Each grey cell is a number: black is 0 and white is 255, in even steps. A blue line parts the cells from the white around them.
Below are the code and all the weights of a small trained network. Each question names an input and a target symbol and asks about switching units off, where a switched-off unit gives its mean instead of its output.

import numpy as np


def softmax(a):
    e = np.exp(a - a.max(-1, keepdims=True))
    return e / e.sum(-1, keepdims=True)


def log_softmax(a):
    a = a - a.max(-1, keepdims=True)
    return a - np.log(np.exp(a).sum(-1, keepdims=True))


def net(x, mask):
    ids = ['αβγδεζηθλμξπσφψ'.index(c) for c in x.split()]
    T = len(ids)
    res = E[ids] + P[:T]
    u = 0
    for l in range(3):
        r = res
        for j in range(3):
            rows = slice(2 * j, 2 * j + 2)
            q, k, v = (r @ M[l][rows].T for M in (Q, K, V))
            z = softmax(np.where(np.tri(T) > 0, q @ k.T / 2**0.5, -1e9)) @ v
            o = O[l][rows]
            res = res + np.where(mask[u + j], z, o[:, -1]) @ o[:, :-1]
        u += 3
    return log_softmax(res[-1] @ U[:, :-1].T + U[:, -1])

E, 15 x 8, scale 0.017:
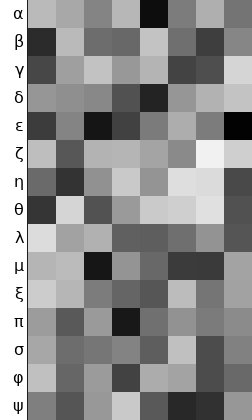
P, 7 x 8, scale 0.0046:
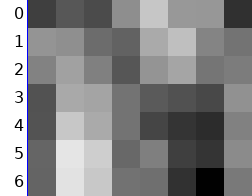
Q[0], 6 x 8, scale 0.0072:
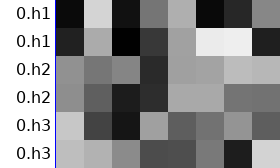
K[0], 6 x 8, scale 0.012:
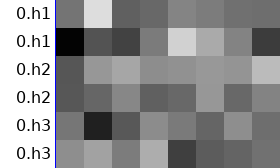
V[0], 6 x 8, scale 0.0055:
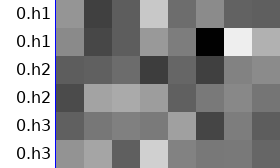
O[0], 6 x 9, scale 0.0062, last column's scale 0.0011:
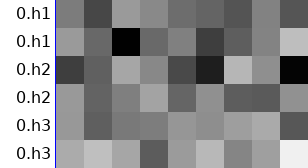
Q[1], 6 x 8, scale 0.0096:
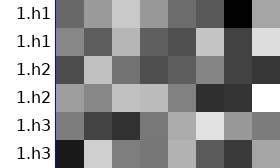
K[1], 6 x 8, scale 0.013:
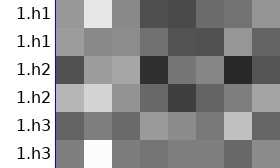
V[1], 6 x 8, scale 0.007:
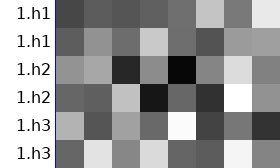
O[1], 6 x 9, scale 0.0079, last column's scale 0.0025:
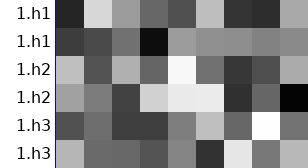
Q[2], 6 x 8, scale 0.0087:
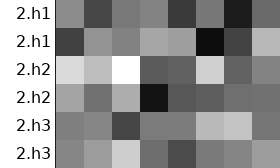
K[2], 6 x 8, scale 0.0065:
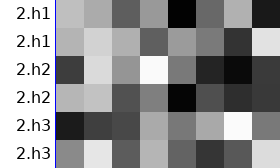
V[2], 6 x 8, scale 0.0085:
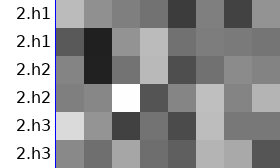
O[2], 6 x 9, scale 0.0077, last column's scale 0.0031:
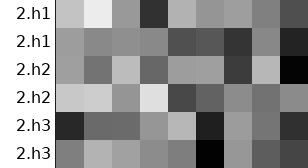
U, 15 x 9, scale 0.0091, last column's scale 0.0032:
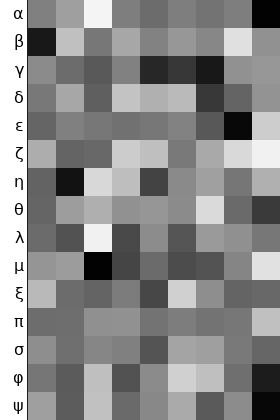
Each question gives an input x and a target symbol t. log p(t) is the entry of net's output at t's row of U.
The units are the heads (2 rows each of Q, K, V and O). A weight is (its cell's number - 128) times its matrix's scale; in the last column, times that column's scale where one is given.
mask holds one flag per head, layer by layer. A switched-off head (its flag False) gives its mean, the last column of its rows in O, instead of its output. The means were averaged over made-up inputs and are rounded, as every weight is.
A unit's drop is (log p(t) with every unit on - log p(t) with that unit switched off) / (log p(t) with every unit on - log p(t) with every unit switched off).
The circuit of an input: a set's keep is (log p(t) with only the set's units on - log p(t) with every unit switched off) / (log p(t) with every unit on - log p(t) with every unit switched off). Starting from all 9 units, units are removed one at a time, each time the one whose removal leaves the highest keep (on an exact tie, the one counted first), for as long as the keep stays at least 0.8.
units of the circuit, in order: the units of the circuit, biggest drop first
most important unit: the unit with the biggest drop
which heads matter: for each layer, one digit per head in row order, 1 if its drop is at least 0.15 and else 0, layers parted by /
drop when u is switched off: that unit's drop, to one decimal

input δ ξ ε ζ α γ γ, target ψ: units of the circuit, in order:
2.h3, 1.h2
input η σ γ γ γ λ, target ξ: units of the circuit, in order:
2.h3
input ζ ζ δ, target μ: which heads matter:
100 / 000 / 000
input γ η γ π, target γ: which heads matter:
000 / 000 / 100
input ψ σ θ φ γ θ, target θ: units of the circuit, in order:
1.h3, 0.h1
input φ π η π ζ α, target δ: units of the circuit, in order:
1.h2, 1.h3
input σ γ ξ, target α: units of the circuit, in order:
1.h3, 0.h1, 2.h2, 2.h1
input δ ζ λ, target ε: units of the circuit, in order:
1.h2, 2.h3
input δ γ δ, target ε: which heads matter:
000 / 111 / 000
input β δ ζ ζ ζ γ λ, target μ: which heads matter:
100 / 010 / 000
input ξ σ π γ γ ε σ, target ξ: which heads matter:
000 / 010 / 001
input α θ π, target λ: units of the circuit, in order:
2.h3, 2.h2
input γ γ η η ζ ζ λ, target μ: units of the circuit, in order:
0.h1, 1.h3
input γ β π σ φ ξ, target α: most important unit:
1.h1
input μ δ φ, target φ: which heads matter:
100 / 000 / 110
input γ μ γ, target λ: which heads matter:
000 / 010 / 000
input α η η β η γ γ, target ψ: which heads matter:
001 / 010 / 001
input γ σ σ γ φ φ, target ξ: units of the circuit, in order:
1.h2, 2.h3
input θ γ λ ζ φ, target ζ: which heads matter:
000 / 100 / 000
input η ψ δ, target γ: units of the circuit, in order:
2.h1
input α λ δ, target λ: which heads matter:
000 / 001 / 011
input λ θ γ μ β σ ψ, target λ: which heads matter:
000 / 010 / 100
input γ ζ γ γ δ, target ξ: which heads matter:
000 / 000 / 001
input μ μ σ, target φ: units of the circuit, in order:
2.h1, 2.h2
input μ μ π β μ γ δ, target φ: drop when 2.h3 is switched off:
0.2
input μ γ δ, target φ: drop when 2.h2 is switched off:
0.4
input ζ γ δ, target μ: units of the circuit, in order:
0.h1
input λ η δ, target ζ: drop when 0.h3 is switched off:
-0.1
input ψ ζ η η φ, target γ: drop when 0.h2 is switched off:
0.0
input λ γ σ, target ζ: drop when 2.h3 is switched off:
0.1
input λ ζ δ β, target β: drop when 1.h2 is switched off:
0.6
